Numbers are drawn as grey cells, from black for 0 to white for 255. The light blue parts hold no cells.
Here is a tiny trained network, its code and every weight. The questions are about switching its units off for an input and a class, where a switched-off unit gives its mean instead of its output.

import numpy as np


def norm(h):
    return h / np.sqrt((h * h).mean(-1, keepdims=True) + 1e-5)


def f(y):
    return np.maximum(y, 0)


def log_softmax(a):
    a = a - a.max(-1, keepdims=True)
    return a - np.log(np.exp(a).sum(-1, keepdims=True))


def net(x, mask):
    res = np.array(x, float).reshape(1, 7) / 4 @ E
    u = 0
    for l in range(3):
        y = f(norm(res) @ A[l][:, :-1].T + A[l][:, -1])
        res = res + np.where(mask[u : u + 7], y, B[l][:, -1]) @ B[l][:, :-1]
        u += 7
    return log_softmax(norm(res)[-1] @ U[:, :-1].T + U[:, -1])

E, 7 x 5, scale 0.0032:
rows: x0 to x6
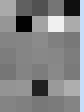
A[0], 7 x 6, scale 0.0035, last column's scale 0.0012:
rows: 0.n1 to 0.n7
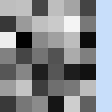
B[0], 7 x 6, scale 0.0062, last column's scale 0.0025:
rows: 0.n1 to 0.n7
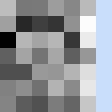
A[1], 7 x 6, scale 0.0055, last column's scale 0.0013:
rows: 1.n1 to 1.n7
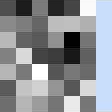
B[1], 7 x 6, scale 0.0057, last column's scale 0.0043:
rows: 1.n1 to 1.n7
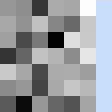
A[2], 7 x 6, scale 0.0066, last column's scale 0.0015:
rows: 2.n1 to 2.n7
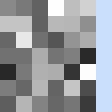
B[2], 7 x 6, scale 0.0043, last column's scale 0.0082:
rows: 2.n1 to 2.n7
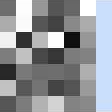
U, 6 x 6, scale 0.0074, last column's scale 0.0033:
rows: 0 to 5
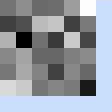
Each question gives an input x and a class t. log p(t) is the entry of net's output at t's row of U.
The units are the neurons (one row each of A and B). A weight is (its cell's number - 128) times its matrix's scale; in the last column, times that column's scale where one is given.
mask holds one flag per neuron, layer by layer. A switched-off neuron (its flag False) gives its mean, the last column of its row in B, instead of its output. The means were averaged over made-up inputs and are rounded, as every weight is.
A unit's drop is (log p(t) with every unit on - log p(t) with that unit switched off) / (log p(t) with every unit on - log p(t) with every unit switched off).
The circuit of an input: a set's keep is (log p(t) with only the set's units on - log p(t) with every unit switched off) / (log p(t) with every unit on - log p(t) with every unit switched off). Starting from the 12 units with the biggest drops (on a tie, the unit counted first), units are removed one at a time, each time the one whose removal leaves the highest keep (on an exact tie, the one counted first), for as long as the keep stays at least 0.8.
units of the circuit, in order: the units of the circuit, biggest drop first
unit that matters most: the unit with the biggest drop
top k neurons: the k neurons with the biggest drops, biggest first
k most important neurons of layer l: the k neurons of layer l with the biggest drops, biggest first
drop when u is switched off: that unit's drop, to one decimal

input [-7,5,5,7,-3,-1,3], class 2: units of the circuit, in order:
(0.n2)
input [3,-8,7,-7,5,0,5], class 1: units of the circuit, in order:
(1.n4; 2.n3; 2.n1)
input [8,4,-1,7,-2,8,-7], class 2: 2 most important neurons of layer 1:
(1.n3; 1.n1)
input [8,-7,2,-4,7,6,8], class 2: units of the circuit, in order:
(2.n1; 1.n3)
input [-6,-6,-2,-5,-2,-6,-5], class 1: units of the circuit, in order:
(2.n3; 2.n1)
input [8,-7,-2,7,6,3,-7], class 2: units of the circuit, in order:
(1.n3; 2.n1)
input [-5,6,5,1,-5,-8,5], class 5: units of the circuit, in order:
(1.n5; 1.n4; 0.n5; 2.n1)
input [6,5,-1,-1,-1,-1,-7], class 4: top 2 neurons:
(0.n3; 0.n2)
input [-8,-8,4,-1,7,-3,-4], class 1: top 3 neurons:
(2.n3; 1.n3; 2.n1)
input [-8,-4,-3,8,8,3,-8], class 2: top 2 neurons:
(2.n1; 1.n7)
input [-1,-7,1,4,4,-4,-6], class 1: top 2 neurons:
(1.n4; 2.n3)
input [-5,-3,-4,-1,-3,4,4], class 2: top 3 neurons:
(1.n7; 1.n1; 2.n1)
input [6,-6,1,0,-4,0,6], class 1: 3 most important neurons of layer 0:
(0.n2; 0.n1; 0.n7)
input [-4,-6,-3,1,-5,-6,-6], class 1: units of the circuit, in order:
(2.n3)
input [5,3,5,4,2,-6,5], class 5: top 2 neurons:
(1.n5; 0.n2)
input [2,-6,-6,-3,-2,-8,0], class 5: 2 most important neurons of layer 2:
(2.n3; 2.n5)
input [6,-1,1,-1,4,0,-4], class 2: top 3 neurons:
(1.n3; 0.n3; 2.n1)
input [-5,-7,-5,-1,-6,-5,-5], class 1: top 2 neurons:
(2.n3; 1.n3)
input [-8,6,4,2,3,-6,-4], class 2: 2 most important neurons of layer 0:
(0.n2; 0.n6)
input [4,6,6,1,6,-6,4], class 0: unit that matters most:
1.n6
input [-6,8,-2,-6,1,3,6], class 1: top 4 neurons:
(0.n3; 1.n3; 1.n1; 2.n2)
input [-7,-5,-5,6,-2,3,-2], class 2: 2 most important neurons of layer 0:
(0.n3; 0.n2)
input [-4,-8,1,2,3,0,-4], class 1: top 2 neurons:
(2.n3; 2.n1)
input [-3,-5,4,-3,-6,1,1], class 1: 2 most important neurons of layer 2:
(2.n1; 2.n2)
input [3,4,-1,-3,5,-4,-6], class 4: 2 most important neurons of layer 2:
(2.n1; 2.n3)
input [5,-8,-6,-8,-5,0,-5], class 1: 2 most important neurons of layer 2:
(2.n3; 2.n1)
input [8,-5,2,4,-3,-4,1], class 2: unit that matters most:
1.n3
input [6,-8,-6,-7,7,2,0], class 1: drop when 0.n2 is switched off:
0.2
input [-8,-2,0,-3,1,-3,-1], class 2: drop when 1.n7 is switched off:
0.1
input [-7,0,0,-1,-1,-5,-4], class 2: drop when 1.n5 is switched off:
-0.1
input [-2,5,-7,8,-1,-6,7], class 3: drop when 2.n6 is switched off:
0.0
